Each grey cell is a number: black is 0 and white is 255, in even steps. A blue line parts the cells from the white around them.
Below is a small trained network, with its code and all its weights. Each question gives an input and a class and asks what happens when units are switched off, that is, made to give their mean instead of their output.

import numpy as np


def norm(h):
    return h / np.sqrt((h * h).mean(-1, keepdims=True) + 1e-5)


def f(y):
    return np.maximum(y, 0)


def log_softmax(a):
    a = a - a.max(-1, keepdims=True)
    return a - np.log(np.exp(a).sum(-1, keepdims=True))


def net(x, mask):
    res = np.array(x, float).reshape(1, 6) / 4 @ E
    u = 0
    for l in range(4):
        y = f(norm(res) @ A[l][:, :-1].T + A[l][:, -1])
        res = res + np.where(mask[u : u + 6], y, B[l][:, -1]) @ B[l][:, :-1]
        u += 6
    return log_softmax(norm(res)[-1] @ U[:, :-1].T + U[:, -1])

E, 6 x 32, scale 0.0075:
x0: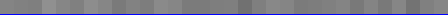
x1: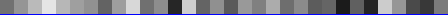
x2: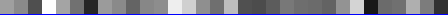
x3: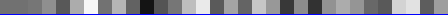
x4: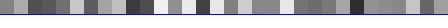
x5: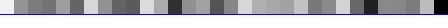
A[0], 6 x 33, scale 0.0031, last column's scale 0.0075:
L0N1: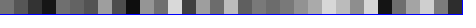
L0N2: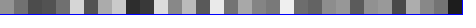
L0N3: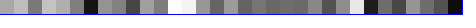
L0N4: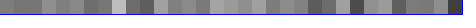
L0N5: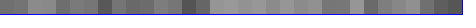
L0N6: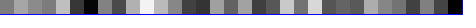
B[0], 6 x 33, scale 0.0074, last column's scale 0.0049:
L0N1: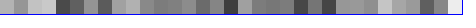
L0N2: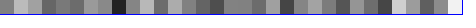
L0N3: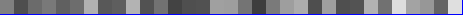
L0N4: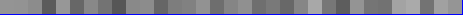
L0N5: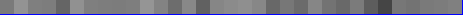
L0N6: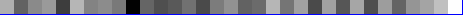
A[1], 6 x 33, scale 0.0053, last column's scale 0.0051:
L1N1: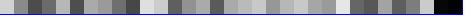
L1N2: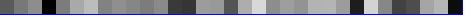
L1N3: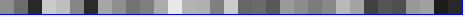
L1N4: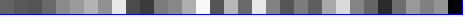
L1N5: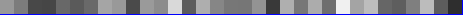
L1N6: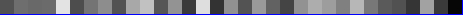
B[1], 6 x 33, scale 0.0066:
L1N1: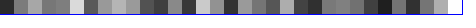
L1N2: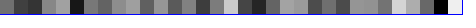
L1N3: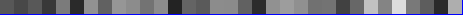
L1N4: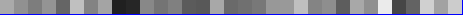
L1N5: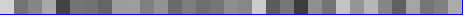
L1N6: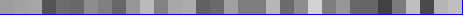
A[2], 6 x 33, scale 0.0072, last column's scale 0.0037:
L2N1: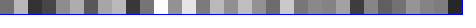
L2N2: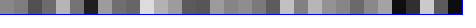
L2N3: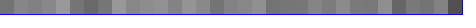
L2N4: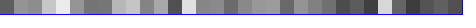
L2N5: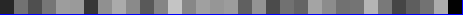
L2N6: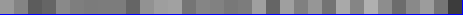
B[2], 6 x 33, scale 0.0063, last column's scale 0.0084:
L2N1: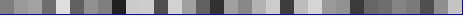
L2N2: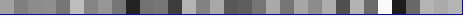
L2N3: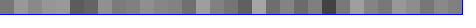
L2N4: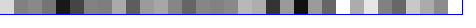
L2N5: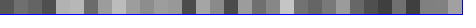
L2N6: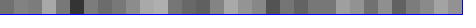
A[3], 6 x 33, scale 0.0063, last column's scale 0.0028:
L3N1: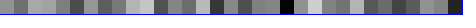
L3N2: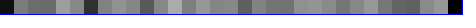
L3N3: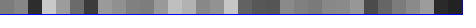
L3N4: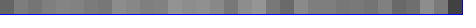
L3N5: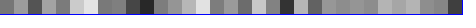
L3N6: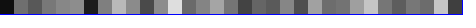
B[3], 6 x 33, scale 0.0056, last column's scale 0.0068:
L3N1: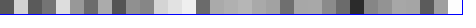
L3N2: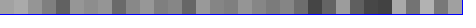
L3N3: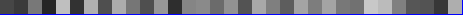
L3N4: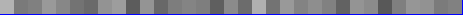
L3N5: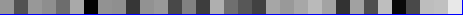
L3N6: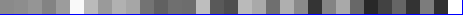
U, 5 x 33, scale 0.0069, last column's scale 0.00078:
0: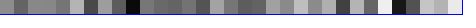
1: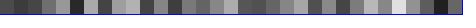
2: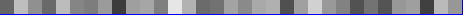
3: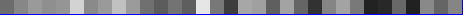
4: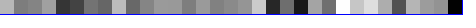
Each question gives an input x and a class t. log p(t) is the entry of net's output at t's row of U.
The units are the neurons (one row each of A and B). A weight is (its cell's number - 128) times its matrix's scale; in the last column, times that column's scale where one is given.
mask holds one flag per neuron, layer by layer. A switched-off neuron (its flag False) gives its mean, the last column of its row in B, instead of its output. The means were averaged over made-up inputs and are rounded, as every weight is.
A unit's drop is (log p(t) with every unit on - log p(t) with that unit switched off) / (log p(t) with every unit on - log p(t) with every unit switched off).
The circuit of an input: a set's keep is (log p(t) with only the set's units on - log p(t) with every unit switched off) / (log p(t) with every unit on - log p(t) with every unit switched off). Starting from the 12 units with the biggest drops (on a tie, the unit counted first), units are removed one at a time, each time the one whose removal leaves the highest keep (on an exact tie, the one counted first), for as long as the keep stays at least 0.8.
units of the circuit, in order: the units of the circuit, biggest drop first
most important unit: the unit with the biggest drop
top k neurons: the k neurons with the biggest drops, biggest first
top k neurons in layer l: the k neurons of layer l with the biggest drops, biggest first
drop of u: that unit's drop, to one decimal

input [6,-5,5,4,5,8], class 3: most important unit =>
L1N1
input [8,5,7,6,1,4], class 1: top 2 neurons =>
(L1N3; L0N6)
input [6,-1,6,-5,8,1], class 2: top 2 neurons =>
(L2N1; L1N2)
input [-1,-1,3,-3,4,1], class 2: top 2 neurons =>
(L1N2; L3N5)
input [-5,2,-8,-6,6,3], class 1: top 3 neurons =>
(L1N2; L1N4; L3N5)
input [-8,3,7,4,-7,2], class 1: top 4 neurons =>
(L1N3; L0N3; L0N2; L2N1)
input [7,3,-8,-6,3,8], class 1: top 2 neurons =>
(L1N2; L3N6)
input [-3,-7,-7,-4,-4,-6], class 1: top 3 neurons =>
(L1N2; L2N4; L1N1)
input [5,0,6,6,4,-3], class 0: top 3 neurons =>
(L3N5; L1N4; L1N2)
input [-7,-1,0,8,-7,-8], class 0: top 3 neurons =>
(L1N4; L3N5; L1N1)
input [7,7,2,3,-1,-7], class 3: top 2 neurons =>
(L3N6; L2N5)
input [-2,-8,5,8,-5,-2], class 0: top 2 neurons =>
(L3N5; L1N4)
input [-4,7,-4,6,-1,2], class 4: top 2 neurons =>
(L2N4; L0N6)
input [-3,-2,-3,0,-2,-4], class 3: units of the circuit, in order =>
(L3N6)
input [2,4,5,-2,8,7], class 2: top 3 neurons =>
(L2N1; L0N2; L3N6)
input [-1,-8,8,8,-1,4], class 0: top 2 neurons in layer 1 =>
(L1N4; L1N2)
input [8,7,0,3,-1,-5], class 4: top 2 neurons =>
(L2N4; L1N1)
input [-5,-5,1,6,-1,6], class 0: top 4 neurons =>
(L1N4; L3N5; L2N4; L3N6)
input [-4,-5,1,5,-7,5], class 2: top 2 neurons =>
(L1N6; L3N1)
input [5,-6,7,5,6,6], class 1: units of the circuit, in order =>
(L1N3)
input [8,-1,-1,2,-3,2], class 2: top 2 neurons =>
(L1N6; L0N6)
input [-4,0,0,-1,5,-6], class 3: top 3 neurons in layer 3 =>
(L3N6; L3N1; L3N2)
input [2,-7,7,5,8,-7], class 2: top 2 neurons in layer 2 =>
(L2N1; L2N4)
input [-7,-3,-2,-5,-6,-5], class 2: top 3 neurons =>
(L3N1; L1N1; L1N4)
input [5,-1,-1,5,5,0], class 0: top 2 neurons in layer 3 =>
(L3N5; L3N1)
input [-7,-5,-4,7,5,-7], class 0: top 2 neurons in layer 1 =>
(L1N4; L1N1)
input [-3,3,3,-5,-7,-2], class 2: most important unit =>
L3N1
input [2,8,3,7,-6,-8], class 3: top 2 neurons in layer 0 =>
(L0N6; L0N1)
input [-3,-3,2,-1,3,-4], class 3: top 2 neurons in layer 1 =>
(L1N2; L1N6)
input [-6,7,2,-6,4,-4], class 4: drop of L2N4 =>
1.5
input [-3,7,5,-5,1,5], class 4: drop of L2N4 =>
1.4
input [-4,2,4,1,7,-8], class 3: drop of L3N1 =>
0.3
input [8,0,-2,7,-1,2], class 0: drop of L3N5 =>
0.0
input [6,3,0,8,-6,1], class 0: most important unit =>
L3N5
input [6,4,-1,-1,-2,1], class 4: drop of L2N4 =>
1.1
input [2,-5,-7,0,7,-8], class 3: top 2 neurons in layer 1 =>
(L1N6; L1N3)
